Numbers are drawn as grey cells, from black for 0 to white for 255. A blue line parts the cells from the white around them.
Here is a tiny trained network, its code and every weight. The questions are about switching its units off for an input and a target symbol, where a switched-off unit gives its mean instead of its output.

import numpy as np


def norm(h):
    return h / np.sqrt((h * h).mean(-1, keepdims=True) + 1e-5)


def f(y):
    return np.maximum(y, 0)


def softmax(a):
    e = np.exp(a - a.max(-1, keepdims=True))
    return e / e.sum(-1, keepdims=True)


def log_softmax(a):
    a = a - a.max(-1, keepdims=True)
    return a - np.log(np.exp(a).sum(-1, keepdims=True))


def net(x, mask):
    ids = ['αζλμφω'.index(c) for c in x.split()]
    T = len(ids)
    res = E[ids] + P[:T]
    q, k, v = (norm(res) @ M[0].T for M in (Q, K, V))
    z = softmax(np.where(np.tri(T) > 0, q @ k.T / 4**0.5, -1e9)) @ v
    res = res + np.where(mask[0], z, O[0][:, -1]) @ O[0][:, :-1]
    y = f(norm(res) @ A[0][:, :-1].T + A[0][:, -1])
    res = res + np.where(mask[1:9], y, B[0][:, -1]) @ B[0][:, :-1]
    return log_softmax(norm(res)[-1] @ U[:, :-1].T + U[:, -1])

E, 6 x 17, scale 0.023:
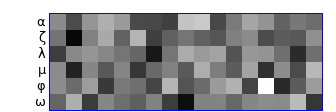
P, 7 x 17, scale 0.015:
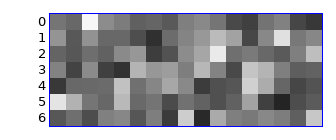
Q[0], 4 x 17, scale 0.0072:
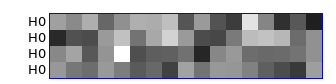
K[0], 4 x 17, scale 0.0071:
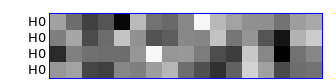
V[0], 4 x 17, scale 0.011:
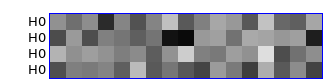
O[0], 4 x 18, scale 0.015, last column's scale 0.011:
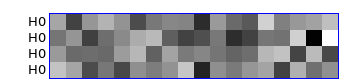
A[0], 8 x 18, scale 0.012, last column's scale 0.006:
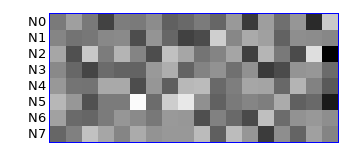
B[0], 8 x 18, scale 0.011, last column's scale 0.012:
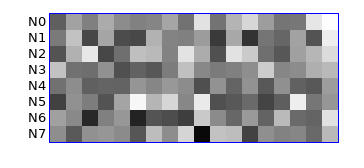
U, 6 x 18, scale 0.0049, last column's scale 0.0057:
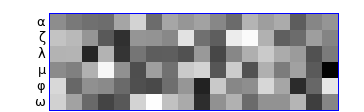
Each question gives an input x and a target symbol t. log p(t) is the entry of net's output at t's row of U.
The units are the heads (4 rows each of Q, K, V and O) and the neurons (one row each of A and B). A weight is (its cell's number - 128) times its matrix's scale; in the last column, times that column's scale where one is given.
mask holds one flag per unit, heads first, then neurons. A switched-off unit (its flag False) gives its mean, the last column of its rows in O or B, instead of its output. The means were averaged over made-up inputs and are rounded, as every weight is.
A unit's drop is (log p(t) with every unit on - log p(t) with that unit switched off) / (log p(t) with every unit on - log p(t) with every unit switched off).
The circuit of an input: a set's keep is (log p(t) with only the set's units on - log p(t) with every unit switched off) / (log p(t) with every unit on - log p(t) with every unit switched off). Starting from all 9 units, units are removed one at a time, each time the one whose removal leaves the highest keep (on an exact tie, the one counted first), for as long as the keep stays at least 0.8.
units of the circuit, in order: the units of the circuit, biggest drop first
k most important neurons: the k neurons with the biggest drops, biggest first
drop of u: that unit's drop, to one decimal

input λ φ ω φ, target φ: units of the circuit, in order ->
H0
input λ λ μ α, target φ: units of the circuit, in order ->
H0, N1, N2
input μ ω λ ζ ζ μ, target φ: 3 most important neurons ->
N2, N0, N1
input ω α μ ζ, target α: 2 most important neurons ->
N1, N3
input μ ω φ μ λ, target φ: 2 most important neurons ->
N6, N0
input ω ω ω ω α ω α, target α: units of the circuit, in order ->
H0, N1
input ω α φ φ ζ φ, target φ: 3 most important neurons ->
N6, N0, N5
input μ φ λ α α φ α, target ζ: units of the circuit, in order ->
H0, N2
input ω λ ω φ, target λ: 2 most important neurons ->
N6, N0
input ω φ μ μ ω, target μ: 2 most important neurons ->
N6, N1
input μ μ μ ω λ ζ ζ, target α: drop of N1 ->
0.3
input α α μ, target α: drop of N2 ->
-0.1
